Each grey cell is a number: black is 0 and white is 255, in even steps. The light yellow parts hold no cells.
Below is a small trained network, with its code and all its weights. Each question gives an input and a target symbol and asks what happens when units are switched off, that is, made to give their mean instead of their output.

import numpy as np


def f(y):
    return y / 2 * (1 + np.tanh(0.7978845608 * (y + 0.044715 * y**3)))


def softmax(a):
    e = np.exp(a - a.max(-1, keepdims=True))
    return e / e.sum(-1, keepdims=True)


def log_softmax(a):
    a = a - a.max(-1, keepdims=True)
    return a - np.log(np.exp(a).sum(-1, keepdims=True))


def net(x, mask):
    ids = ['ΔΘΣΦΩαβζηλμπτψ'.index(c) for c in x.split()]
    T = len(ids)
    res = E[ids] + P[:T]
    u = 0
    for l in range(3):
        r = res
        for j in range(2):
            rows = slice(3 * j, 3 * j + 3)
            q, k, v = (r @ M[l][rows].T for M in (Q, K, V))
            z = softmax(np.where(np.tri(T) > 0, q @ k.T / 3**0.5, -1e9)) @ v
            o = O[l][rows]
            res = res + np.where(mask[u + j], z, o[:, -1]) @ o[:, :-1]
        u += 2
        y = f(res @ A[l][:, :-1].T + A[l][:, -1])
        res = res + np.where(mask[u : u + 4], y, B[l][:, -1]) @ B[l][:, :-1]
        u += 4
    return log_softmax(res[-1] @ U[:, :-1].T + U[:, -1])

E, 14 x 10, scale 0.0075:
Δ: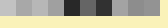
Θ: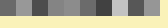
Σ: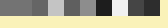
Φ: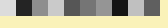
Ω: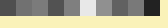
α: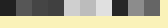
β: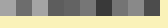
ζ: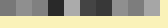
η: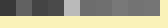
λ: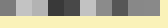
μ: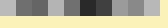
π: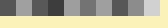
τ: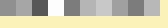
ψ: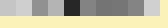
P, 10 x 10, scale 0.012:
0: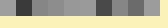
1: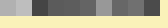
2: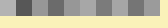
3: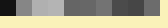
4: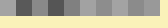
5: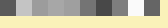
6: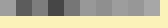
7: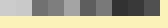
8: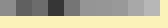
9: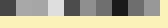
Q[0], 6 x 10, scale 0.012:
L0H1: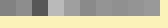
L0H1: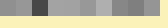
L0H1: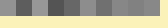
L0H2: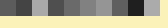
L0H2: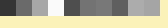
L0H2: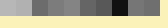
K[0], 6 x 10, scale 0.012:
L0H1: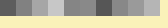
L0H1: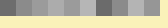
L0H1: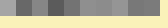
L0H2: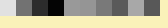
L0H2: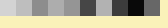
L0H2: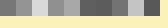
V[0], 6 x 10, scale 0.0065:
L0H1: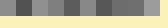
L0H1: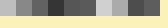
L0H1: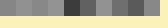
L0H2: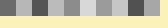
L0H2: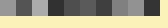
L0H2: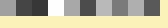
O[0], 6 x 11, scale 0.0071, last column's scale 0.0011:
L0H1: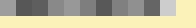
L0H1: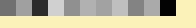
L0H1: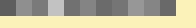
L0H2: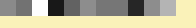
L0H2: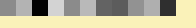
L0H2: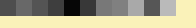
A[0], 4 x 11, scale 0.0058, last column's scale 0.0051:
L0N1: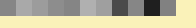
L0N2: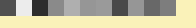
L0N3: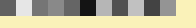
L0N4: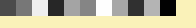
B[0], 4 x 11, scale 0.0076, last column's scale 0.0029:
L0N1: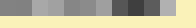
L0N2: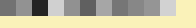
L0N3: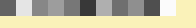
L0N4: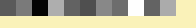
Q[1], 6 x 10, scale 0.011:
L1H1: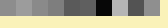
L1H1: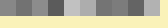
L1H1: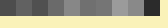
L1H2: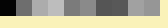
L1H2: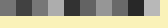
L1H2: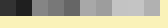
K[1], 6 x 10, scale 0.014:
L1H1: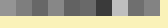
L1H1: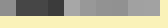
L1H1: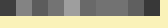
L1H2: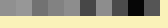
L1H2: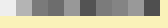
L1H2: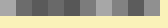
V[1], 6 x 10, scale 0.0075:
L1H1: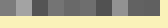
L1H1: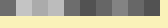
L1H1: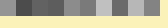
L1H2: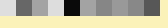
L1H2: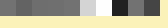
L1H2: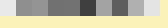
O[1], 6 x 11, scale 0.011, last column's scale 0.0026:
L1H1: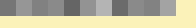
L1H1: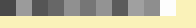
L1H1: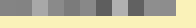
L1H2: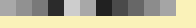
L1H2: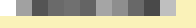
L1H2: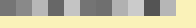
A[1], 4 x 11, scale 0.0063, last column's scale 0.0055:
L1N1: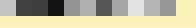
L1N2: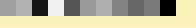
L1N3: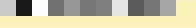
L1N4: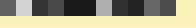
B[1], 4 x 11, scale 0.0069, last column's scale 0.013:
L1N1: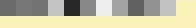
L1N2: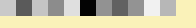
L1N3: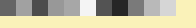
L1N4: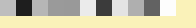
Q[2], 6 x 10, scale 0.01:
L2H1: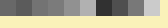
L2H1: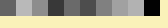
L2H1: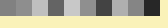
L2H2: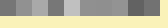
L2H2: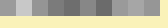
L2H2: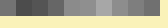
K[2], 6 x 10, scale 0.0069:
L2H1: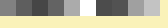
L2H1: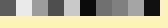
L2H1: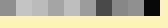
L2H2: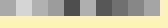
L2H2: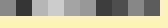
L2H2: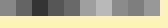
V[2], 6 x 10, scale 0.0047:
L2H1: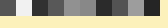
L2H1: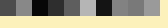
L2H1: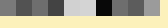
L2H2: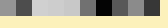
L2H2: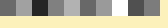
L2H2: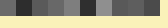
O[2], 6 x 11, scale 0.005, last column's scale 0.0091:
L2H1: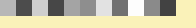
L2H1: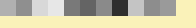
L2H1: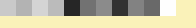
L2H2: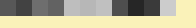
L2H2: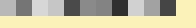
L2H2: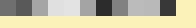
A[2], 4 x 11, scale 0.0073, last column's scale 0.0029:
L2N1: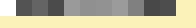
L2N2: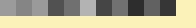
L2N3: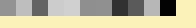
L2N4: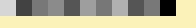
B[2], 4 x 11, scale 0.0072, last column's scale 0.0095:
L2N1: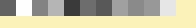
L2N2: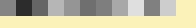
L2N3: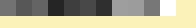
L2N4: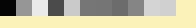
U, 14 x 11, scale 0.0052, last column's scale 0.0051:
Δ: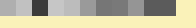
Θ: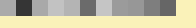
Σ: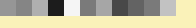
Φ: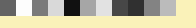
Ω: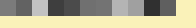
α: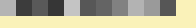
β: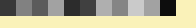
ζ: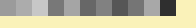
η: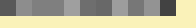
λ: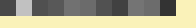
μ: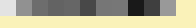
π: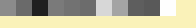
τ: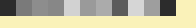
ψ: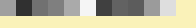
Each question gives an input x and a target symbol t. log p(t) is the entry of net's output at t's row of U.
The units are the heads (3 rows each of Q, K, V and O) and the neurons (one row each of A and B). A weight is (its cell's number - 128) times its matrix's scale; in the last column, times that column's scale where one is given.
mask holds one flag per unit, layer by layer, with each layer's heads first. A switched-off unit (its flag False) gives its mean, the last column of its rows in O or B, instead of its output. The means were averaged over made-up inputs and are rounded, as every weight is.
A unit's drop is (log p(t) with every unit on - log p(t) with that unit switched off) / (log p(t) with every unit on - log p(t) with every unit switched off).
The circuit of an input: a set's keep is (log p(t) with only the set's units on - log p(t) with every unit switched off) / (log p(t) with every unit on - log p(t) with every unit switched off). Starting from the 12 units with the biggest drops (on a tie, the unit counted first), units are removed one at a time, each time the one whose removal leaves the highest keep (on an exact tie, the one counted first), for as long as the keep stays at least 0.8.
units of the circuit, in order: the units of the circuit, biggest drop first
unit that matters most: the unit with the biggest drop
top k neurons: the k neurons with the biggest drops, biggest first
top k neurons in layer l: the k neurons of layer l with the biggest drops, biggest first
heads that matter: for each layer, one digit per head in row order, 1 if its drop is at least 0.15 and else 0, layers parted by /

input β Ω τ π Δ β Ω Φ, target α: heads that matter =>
01 / 00 / 00
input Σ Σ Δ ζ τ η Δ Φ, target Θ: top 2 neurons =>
L1N4, L1N2
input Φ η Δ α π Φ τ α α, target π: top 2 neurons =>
L0N4, L1N3
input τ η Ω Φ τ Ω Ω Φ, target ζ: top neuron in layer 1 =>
L1N4
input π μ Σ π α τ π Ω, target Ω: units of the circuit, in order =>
L0H2, L1N4, L1N3
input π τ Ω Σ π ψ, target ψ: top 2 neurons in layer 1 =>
L1N4, L1N1
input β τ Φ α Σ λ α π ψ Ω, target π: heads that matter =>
00 / 01 / 10
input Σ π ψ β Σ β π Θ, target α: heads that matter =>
01 / 00 / 00
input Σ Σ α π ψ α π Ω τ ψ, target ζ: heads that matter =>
00 / 01 / 00
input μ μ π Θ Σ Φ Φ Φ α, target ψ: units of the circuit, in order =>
L1H1, L1N3
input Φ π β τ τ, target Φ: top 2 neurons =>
L0N4, L0N3
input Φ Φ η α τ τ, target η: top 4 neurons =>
L1N4, L2N4, L2N1, L1N2
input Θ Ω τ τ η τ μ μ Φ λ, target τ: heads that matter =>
01 / 11 / 10
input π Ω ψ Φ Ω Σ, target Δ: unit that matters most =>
L1H2
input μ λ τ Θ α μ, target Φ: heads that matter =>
01 / 01 / 00
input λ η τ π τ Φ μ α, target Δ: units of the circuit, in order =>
L1N4, L0H2, L0N3, L0N2
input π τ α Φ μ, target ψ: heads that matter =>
00 / 10 / 00
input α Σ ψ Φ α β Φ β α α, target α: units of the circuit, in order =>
L0H2, L1N2, L2N3, L0N2
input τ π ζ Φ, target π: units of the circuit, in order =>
L1H2, L2H1, L1N3
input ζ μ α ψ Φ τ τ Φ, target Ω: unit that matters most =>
L0H2
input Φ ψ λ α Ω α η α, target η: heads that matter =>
00 / 01 / 10
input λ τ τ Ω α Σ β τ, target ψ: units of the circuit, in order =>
L1H2, L2N1
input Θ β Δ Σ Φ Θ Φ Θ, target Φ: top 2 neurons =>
L1N2, L2N3
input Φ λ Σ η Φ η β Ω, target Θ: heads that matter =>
01 / 01 / 00
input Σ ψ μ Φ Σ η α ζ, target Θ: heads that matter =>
01 / 01 / 00
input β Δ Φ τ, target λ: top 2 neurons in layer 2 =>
L2N3, L2N2
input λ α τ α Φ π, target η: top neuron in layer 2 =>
L2N4
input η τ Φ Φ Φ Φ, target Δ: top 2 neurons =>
L1N4, L2N1
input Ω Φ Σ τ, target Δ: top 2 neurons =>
L1N4, L2N1
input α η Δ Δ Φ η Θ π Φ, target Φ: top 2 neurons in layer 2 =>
L2N2, L2N3
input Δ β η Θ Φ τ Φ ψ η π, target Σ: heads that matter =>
00 / 01 / 10
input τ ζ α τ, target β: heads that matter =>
01 / 01 / 00
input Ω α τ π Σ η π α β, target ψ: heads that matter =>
01 / 10 / 00
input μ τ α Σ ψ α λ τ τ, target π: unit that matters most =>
L0N4
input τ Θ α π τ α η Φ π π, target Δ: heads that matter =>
01 / 01 / 00
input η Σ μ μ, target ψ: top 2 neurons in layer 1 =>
L1N4, L1N1
